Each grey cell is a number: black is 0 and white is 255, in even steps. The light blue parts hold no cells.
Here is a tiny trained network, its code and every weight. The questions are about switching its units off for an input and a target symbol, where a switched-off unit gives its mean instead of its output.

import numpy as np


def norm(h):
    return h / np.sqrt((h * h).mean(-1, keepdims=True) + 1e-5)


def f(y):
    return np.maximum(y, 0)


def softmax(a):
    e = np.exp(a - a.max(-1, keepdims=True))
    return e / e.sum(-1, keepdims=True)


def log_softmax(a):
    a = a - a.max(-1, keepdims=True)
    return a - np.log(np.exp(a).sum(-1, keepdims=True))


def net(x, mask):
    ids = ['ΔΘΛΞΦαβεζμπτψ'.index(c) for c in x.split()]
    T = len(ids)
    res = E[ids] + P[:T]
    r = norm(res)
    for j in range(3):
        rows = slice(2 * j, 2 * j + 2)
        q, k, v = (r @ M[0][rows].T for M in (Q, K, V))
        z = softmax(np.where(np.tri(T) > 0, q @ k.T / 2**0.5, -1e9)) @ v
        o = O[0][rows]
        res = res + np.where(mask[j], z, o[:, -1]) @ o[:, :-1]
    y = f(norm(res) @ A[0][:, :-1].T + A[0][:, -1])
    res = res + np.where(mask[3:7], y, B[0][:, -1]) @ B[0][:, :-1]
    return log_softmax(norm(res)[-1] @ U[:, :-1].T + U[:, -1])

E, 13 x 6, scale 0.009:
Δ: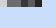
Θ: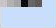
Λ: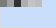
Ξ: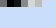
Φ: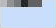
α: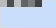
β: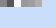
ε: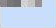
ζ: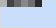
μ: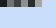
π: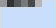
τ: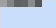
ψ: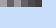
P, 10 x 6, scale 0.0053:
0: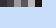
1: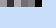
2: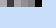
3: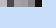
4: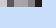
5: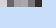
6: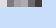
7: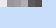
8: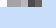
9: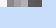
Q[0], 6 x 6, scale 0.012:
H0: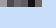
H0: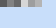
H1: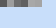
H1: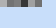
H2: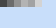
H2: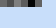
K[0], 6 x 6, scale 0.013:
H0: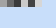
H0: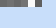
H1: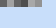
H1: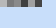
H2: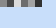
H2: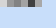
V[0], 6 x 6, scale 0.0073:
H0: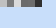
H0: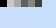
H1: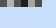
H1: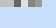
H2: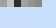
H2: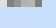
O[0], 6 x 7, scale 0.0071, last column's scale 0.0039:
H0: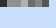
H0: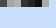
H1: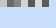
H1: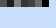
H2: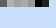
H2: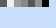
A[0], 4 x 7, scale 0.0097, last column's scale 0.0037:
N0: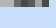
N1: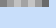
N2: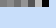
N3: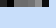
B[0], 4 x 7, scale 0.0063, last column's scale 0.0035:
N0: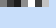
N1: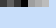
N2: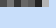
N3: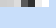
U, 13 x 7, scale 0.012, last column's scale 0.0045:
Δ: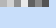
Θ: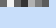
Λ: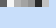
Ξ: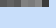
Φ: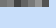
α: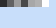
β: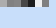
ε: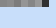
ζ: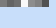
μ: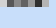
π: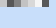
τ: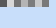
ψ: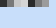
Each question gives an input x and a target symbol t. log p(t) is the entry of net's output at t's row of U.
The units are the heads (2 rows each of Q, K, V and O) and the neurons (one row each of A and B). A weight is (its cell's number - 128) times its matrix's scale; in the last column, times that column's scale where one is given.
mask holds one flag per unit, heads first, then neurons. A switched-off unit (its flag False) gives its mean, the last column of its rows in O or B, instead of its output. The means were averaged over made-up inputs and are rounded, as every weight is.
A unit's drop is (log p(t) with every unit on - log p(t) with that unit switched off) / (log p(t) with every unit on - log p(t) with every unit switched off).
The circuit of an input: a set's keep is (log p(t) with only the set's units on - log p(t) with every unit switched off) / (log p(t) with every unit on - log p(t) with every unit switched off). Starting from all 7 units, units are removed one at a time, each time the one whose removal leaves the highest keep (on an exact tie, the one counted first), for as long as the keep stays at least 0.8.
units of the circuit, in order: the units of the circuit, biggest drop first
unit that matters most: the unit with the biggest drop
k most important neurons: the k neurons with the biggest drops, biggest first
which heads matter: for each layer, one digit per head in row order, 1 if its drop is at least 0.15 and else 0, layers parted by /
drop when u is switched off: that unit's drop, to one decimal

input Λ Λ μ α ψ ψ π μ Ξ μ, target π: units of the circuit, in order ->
H0
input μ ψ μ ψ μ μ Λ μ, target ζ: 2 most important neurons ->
N3; N1
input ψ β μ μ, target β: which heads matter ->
000
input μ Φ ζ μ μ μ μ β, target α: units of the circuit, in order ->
N1; H0
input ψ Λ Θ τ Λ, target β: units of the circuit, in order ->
H1; H0; N3
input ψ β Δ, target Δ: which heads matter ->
111
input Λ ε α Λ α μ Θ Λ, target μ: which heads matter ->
110
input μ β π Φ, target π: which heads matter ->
100
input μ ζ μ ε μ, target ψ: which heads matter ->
001
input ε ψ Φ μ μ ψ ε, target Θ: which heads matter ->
001
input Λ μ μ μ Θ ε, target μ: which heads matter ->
100
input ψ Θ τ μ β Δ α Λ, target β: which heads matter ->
111
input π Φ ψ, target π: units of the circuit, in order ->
H0; H1
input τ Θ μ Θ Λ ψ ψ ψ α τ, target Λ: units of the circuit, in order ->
H2
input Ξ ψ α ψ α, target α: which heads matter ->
100
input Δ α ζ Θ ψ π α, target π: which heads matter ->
100
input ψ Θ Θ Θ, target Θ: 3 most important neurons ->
N1; N0; N3
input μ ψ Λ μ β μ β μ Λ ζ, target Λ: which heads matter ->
001
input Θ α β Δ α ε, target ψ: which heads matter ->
110
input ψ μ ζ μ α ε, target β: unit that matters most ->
H2
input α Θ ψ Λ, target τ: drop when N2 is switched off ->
-0.1
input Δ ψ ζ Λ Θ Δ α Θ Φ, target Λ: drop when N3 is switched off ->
0.1
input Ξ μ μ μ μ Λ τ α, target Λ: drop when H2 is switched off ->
1.0
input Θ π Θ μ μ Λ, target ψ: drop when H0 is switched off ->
1.0
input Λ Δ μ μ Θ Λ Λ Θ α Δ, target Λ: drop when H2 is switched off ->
1.1
